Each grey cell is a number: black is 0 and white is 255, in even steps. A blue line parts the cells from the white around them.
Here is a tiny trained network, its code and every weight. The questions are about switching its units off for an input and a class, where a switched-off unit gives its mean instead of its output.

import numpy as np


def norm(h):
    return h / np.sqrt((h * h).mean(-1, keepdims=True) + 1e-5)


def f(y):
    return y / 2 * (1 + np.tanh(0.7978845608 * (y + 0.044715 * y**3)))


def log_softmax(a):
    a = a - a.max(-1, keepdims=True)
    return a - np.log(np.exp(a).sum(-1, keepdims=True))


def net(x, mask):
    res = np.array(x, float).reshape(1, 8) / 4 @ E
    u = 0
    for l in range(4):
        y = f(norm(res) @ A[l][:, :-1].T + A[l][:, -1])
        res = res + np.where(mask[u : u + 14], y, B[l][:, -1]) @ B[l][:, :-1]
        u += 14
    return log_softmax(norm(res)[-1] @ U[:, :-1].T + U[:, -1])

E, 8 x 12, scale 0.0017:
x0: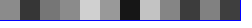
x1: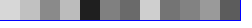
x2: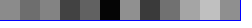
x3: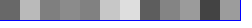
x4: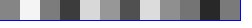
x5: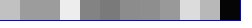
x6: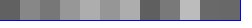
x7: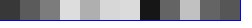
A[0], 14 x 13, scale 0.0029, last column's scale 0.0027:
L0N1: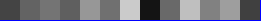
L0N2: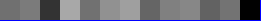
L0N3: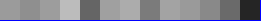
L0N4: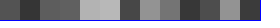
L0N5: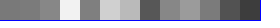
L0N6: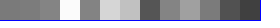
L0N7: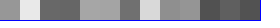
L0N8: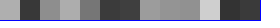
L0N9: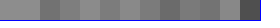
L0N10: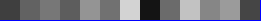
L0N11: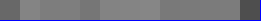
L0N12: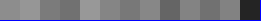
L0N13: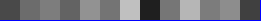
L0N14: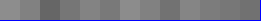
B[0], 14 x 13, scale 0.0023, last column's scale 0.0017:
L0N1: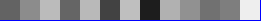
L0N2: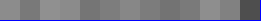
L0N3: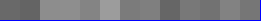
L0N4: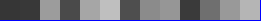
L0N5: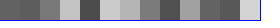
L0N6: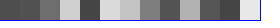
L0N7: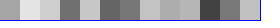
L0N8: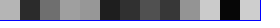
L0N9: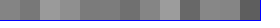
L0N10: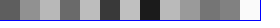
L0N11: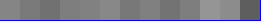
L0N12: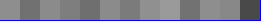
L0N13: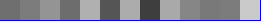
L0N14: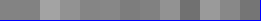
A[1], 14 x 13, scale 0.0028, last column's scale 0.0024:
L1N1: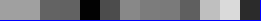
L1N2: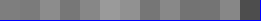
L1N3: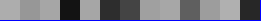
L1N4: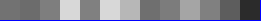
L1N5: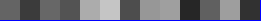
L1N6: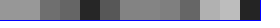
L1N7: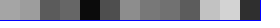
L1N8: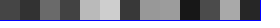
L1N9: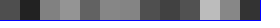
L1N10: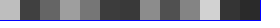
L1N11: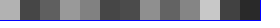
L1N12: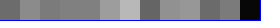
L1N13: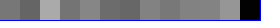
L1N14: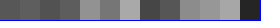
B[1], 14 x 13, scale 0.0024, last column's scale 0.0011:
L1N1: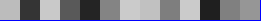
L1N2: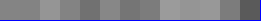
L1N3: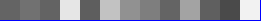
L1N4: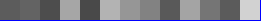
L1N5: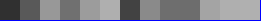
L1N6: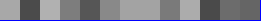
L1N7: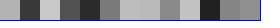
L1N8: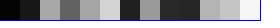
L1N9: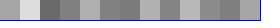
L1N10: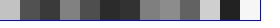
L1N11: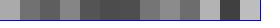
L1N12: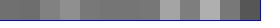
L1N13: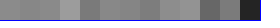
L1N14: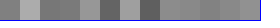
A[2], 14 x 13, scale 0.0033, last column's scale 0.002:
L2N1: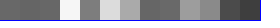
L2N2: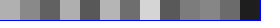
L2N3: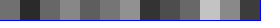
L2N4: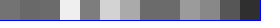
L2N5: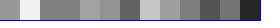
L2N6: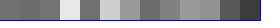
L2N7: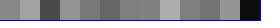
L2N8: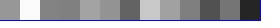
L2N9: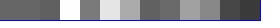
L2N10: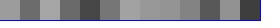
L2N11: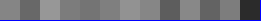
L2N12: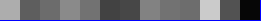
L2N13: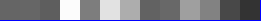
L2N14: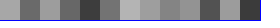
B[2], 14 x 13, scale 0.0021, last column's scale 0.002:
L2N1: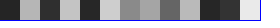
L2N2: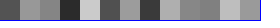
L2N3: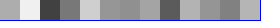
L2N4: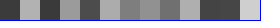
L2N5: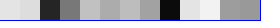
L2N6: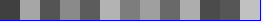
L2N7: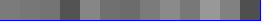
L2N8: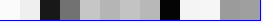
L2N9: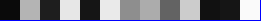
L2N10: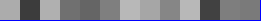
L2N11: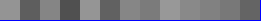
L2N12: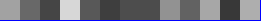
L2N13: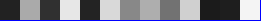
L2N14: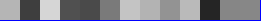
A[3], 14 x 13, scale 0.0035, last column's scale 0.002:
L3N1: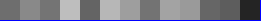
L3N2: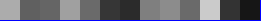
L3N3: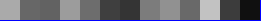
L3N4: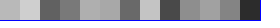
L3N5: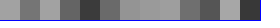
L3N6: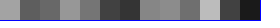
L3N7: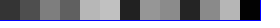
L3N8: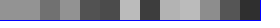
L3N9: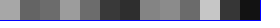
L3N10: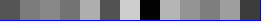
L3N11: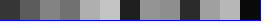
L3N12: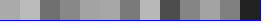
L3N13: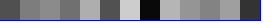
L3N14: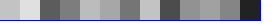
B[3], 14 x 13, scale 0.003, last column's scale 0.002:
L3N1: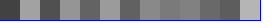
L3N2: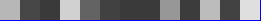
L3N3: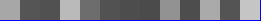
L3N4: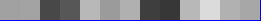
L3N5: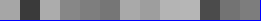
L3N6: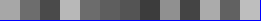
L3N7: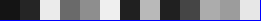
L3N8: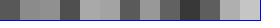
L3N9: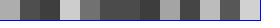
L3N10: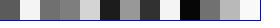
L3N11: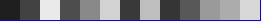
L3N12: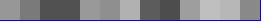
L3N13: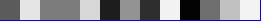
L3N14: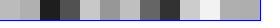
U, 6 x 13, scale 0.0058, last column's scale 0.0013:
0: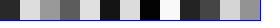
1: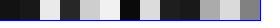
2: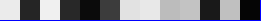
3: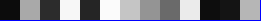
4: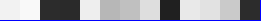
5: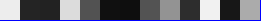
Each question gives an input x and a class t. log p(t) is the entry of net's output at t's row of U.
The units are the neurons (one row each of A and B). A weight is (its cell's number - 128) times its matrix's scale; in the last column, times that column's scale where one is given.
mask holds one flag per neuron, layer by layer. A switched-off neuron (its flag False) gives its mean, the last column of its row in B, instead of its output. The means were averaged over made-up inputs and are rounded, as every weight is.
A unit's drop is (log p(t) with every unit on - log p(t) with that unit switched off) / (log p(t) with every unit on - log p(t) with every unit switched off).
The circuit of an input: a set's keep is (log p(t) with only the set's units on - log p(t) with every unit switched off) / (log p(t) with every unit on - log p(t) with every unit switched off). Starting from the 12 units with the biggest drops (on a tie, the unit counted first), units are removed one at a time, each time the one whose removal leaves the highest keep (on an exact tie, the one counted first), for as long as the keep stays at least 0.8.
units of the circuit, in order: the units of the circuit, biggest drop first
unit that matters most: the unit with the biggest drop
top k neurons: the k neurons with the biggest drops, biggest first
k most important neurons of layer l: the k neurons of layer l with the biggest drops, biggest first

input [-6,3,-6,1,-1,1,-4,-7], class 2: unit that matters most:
L1N1
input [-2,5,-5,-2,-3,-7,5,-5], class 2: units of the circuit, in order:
[L1N1 L2N14]
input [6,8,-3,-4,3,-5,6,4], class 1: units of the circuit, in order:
[L0N4 L1N8]
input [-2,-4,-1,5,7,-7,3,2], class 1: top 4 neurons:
[L1N8 L3N7 L0N4 L3N11]
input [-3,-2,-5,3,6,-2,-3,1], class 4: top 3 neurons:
[L0N7 L2N8 L2N5]
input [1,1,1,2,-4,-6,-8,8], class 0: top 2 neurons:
[L0N10 L0N1]
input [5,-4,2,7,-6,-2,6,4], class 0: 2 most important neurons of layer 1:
[L1N3 L1N14]
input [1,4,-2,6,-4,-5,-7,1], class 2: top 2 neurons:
[L1N1 L1N7]
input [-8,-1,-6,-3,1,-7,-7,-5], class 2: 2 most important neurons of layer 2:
[L2N14 L2N10]
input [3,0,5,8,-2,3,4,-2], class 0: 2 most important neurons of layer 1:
[L1N3 L1N8]
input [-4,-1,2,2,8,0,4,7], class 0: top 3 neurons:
[L0N10 L0N1 L1N3]
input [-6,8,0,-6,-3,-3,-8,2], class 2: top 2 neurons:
[L1N1 L1N7]
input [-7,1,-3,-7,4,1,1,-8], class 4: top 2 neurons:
[L0N7 L2N8]
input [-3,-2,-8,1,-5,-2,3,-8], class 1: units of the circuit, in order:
[L1N8]
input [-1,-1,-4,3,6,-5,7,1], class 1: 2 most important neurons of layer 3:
[L3N7 L3N11]
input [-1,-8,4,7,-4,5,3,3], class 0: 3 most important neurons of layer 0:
[L0N10 L0N1 L0N13]
